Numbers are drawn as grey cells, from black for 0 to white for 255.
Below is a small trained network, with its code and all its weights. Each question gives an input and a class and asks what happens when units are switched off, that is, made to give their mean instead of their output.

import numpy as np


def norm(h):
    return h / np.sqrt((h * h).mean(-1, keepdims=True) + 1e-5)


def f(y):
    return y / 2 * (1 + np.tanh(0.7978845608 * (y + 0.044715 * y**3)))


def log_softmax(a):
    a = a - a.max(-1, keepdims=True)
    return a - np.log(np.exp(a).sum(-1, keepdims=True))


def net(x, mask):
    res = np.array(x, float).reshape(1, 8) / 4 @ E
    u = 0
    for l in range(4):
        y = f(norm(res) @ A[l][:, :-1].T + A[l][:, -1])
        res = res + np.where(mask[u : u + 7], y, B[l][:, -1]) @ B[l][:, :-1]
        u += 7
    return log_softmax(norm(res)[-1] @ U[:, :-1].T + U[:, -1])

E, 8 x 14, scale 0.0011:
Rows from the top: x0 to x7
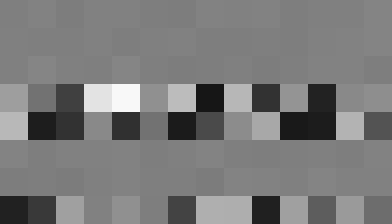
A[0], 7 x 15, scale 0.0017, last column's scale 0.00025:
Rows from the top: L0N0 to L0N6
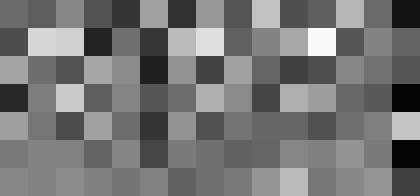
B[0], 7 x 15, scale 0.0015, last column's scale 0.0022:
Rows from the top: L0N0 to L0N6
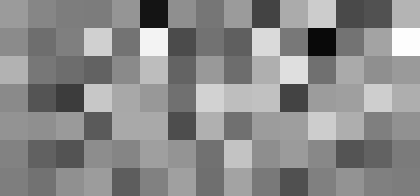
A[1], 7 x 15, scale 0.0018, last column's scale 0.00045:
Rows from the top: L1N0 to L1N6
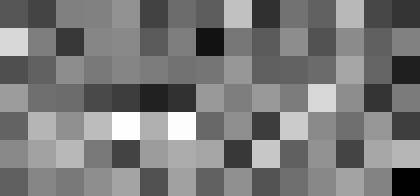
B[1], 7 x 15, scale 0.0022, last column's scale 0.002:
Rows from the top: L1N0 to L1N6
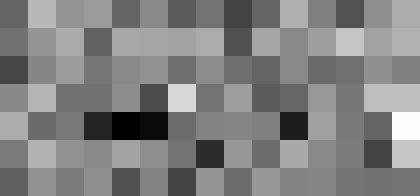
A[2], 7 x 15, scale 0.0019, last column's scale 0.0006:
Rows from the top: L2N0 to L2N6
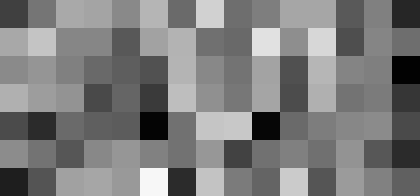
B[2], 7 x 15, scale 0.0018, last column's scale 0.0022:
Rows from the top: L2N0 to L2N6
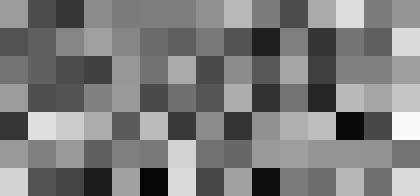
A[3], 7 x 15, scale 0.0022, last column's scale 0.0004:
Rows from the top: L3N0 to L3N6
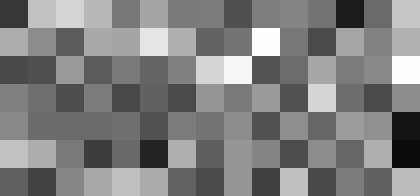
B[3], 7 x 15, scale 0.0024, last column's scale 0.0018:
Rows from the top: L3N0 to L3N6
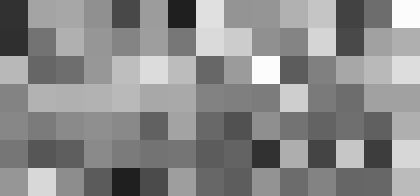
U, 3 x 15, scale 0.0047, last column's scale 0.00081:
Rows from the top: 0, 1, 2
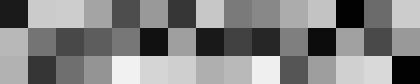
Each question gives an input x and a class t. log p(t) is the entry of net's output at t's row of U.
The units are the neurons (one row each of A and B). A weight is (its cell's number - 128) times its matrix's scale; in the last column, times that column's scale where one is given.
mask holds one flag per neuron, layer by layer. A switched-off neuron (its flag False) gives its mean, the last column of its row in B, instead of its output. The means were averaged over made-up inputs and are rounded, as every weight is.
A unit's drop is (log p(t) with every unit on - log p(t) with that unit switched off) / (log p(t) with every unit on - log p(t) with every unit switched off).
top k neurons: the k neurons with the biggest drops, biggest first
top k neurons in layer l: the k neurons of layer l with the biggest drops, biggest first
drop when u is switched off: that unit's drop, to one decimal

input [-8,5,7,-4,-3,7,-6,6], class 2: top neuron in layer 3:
(L3N2)
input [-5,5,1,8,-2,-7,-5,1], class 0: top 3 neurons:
(L2N4, L2N6, L1N4)
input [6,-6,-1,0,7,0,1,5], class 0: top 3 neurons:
(L2N4, L0N1, L0N0)
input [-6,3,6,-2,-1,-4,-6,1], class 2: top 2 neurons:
(L2N4, L0N3)
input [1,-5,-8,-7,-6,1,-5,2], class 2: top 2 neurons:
(L2N4, L2N0)
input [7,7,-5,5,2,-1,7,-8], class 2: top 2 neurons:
(L3N1, L2N6)
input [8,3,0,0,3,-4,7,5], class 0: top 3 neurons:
(L0N1, L2N4, L0N0)
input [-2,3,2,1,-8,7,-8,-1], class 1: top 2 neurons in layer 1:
(L1N4, L1N0)
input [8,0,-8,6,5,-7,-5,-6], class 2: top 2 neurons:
(L3N1, L2N4)
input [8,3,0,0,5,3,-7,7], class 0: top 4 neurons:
(L2N4, L0N1, L0N0, L2N3)
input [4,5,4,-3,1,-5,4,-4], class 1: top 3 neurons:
(L2N4, L1N3, L0N0)
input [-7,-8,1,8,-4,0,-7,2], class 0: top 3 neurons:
(L2N4, L1N4, L2N6)
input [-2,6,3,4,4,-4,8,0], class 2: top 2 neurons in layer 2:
(L2N1, L2N3)
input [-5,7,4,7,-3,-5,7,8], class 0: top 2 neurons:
(L2N4, L1N4)
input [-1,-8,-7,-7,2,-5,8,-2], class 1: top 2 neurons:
(L1N3, L2N4)
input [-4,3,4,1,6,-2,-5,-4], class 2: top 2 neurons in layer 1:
(L1N4, L1N1)
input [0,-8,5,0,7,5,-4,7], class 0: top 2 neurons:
(L2N4, L0N1)
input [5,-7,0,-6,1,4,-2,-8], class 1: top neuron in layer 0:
(L0N0)
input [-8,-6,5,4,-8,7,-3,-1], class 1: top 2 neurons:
(L1N4, L2N3)
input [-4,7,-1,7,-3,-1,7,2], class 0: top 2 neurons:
(L2N4, L1N4)
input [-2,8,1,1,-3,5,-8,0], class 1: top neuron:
(L1N4)
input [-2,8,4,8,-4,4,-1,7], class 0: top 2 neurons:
(L1N4, L2N4)
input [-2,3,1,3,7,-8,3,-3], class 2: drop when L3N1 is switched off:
0.2
